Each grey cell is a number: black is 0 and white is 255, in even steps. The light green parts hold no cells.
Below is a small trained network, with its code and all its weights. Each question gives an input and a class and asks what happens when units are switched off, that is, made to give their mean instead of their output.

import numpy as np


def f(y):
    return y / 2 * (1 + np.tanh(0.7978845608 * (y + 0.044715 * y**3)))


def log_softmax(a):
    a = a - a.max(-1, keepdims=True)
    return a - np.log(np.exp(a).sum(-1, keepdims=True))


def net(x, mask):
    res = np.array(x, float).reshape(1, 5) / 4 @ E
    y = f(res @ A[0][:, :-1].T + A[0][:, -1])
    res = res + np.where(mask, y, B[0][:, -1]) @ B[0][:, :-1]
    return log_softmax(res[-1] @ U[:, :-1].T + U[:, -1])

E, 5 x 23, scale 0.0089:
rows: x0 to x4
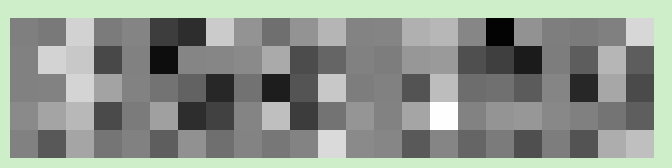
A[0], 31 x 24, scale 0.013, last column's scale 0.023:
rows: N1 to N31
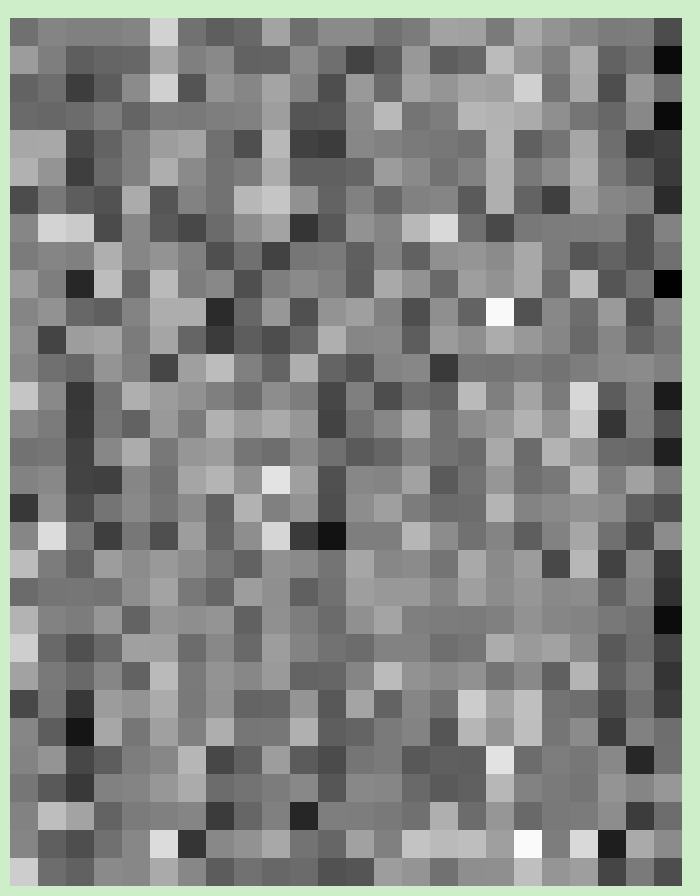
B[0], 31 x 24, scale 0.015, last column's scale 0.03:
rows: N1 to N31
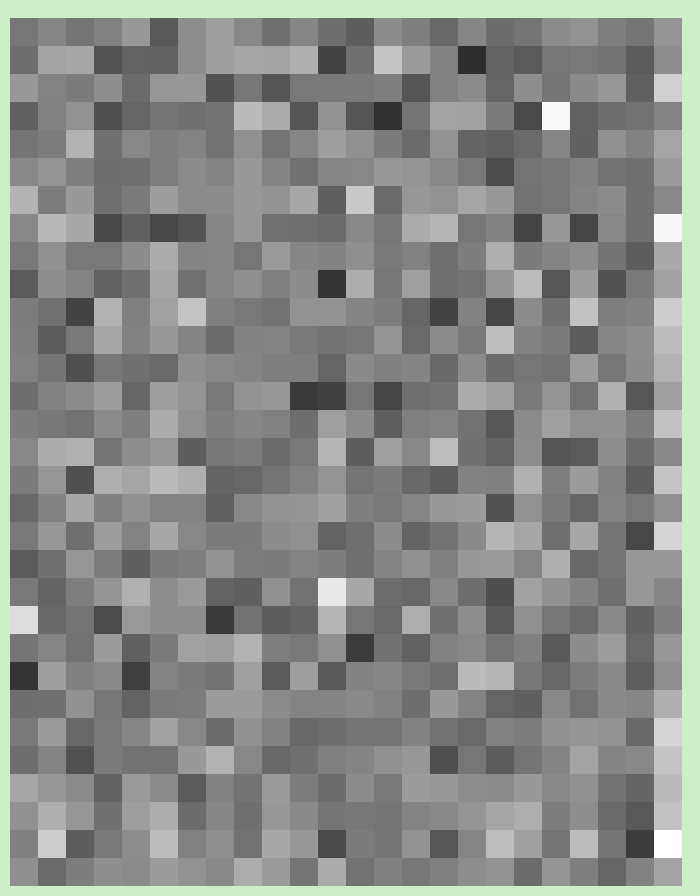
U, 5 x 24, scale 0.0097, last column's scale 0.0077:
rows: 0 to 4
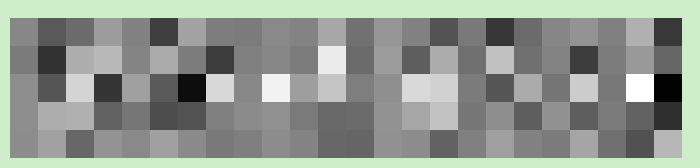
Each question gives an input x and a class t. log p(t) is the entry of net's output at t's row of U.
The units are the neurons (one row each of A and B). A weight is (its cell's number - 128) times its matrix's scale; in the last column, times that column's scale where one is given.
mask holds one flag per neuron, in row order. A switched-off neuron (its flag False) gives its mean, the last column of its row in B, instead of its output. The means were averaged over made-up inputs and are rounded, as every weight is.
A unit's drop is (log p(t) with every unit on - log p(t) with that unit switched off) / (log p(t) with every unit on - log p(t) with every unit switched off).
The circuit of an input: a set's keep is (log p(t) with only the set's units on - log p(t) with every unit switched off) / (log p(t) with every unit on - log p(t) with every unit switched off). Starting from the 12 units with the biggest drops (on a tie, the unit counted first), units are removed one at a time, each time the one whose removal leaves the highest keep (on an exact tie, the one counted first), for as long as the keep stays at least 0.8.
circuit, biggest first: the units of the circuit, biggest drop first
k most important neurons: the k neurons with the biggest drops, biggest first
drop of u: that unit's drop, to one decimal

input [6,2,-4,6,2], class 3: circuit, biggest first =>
[N8]
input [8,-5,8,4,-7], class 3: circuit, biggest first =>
[N8; N11]
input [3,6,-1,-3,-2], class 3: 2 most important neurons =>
[N30; N11]
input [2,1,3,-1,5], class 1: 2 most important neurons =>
[N30; N8]
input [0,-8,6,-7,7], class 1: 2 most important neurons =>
[N30; N12]
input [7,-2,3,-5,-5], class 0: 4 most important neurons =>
[N30; N8; N19; N29]
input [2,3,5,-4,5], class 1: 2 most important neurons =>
[N30; N8]
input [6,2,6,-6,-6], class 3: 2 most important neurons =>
[N11; N30]
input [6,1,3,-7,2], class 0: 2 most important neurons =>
[N30; N8]
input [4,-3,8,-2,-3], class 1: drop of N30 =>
0.2
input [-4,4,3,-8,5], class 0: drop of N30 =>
0.3
